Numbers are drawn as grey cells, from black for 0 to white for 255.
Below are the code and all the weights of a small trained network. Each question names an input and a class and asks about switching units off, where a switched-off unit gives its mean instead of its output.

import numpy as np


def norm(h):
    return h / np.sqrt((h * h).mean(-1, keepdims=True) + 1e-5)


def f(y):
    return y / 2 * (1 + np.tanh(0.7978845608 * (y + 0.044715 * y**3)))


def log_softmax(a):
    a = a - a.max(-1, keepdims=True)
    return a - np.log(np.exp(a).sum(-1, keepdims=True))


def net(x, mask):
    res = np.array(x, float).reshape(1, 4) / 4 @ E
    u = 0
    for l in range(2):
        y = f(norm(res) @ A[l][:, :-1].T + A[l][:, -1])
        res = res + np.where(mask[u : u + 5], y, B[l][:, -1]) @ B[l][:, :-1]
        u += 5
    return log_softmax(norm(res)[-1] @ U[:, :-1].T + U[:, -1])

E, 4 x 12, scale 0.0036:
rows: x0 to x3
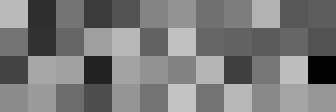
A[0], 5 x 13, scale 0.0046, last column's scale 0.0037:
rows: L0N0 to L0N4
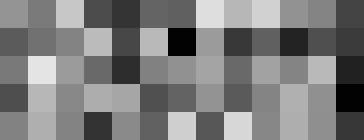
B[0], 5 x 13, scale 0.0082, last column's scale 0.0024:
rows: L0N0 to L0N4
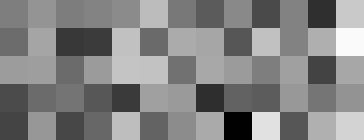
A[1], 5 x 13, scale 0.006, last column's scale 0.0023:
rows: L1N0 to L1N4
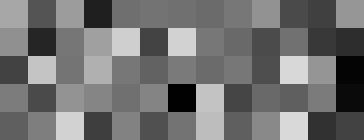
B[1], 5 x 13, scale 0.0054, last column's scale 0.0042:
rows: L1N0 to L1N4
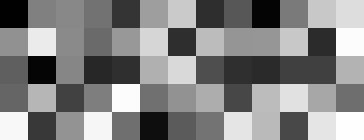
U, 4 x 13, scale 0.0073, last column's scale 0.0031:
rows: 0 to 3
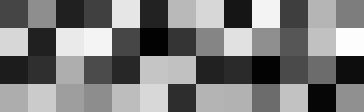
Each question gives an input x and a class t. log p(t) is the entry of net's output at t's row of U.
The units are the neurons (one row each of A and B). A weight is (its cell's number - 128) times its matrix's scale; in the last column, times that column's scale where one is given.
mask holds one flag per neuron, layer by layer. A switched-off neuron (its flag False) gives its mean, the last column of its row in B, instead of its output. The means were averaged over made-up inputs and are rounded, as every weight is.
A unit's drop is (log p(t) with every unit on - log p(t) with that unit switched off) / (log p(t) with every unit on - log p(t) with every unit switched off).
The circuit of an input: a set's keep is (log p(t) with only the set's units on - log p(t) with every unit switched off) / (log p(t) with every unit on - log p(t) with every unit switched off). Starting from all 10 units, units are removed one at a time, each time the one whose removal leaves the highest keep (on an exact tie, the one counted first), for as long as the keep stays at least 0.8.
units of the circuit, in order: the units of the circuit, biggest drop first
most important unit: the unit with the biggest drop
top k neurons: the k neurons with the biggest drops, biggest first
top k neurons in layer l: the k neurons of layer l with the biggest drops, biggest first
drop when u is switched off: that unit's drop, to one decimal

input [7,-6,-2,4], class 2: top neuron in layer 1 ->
(L1N0)
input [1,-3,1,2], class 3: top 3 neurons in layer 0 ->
(L0N0; L0N2; L0N1)
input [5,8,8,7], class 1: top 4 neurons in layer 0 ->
(L0N1; L0N0; L0N2; L0N3)
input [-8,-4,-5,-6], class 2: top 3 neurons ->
(L1N2; L0N4; L0N3)
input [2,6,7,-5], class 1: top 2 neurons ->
(L1N4; L0N4)
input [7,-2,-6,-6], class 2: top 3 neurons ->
(L1N4; L0N4; L1N0)
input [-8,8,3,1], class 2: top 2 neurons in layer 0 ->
(L0N3; L0N2)
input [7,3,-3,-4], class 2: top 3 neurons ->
(L1N0; L0N4; L1N4)
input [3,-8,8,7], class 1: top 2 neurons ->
(L1N4; L0N1)
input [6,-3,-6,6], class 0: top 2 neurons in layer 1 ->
(L1N4; L1N2)
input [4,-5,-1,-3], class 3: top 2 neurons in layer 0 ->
(L0N2; L0N0)
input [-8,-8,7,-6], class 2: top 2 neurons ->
(L0N3; L1N2)
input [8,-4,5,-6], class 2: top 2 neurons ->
(L1N0; L0N0)
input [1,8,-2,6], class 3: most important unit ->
L1N1
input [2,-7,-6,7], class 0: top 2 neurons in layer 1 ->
(L1N4; L1N1)
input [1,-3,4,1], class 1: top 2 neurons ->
(L1N4; L1N1)
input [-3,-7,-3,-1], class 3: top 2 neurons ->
(L0N2; L1N4)
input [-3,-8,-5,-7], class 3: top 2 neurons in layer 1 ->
(L1N4; L1N0)
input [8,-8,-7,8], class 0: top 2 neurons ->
(L0N4; L1N4)
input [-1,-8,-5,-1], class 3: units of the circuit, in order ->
(L0N2)
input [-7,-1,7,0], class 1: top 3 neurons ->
(L1N4; L1N0; L0N0)
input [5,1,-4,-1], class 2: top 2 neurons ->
(L1N4; L1N0)
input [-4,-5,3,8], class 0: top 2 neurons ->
(L0N4; L1N1)
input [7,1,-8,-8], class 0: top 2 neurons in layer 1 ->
(L1N4; L1N3)
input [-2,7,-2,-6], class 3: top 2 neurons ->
(L1N1; L0N4)
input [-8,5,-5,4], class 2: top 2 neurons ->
(L1N2; L1N4)
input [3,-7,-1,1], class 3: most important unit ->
L0N2
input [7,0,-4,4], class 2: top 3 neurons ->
(L1N4; L1N0; L0N1)
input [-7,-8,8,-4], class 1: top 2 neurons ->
(L1N4; L1N1)
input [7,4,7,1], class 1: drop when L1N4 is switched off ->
1.3
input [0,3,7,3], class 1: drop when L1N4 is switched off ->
0.8
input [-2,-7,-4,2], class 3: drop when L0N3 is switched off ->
0.0
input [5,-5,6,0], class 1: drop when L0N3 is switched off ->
0.1
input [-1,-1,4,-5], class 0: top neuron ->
(L0N1)
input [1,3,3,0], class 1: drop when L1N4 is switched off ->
0.8
